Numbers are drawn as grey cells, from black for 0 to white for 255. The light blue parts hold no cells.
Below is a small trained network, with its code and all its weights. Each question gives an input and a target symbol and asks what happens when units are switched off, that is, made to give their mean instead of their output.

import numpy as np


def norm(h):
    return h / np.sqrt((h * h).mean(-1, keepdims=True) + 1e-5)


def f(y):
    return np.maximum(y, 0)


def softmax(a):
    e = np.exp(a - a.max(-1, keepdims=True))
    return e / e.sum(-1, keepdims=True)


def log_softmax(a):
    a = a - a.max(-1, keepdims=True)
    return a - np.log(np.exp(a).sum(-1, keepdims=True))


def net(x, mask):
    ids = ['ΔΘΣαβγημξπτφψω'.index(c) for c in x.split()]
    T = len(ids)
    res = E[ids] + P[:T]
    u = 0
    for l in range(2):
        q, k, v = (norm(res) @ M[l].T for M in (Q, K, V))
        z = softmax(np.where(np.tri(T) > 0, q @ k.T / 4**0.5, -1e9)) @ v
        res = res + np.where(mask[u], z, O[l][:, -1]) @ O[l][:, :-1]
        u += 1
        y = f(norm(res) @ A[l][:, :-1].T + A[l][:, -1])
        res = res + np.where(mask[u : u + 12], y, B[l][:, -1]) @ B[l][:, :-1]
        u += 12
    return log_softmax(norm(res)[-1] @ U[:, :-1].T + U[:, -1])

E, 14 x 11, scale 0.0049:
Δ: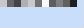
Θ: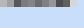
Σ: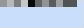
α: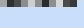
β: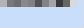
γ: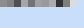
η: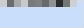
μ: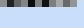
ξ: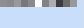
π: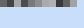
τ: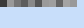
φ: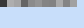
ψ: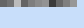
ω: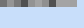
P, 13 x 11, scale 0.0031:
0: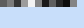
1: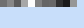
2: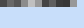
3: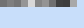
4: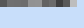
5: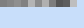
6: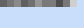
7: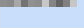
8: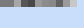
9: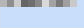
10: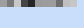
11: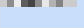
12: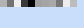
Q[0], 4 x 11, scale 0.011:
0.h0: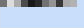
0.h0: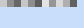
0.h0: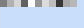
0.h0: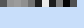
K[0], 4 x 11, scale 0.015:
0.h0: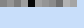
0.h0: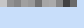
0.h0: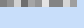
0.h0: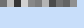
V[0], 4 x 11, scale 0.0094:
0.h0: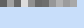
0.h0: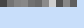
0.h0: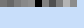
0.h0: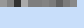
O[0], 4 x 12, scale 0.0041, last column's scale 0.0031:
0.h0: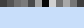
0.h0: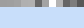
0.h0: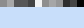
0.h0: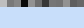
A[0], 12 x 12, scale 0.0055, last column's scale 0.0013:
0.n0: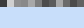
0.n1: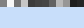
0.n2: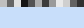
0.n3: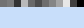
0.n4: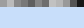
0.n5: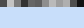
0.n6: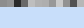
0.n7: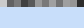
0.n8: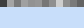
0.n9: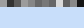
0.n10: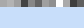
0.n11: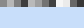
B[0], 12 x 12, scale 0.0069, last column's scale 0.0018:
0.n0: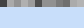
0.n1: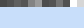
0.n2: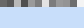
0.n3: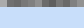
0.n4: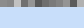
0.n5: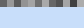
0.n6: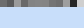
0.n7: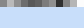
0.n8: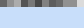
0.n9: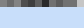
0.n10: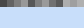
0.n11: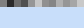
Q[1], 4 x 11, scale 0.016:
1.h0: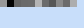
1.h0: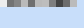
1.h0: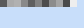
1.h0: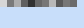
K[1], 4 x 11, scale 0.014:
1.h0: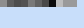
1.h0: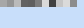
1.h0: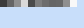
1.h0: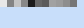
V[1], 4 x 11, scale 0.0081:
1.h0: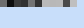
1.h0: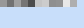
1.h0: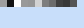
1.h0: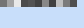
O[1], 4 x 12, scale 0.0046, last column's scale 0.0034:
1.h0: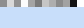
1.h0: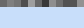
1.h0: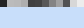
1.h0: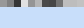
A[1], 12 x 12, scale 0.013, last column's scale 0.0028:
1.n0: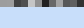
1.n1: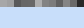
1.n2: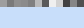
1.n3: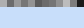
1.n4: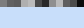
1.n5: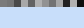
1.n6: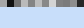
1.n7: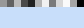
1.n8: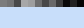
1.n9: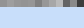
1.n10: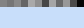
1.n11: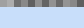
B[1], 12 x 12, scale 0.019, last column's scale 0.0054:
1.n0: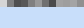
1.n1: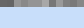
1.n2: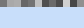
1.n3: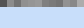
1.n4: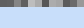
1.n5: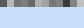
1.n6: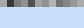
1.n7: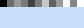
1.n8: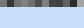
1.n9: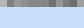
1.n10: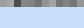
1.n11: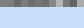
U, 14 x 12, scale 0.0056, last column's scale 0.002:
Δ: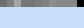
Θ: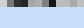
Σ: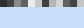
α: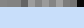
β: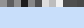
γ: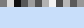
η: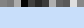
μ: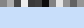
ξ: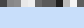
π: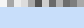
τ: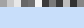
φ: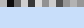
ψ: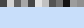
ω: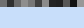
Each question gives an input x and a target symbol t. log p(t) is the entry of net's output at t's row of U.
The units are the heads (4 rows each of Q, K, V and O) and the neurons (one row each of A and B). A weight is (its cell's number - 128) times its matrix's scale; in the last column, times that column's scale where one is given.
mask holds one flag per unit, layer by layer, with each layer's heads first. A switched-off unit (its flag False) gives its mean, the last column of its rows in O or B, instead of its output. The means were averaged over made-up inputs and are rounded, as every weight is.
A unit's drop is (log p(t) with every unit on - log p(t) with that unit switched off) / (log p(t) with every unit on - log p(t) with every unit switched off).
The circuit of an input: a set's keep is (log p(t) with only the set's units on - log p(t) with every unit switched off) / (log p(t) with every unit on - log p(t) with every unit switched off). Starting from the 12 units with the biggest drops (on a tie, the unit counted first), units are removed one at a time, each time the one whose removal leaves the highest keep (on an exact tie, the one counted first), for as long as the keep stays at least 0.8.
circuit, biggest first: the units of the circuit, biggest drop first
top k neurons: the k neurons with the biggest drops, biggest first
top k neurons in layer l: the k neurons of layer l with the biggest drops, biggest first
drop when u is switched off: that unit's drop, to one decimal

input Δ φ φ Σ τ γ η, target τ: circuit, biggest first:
0.h0, 1.n2
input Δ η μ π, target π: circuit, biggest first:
0.h0, 1.n9
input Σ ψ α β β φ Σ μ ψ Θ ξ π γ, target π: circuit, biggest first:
0.h0, 1.h0, 1.n9, 1.n7
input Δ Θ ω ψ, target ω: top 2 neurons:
0.n11, 1.n8
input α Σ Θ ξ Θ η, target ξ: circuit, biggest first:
0.h0, 1.n7, 1.n3
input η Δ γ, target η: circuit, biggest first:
1.h0, 0.h0, 1.n7
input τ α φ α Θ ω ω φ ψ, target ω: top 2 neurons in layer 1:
1.n8, 1.n7
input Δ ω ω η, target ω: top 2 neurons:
0.n11, 1.n8
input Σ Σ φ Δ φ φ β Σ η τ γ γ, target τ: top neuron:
1.n2
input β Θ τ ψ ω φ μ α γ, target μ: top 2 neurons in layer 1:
1.n11, 1.n7
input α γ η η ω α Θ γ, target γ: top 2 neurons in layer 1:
1.n10, 1.n7
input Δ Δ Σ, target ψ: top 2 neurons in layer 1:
1.n5, 1.n7
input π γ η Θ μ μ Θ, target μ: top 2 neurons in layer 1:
1.n11, 1.n7
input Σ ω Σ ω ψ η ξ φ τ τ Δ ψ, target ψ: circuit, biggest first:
0.h0, 1.h0, 1.n5
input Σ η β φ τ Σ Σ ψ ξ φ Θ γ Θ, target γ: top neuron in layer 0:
0.n7
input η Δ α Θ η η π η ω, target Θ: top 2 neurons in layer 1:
1.n0, 1.n7
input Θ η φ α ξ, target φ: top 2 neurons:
1.n6, 0.n8
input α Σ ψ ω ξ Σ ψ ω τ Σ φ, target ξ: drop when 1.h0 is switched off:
0.8
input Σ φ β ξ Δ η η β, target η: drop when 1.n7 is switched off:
0.2
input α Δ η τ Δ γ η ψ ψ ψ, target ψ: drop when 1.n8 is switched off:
0.0
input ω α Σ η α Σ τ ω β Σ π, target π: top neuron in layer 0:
0.n1
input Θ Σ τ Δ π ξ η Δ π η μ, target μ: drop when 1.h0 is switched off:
1.1
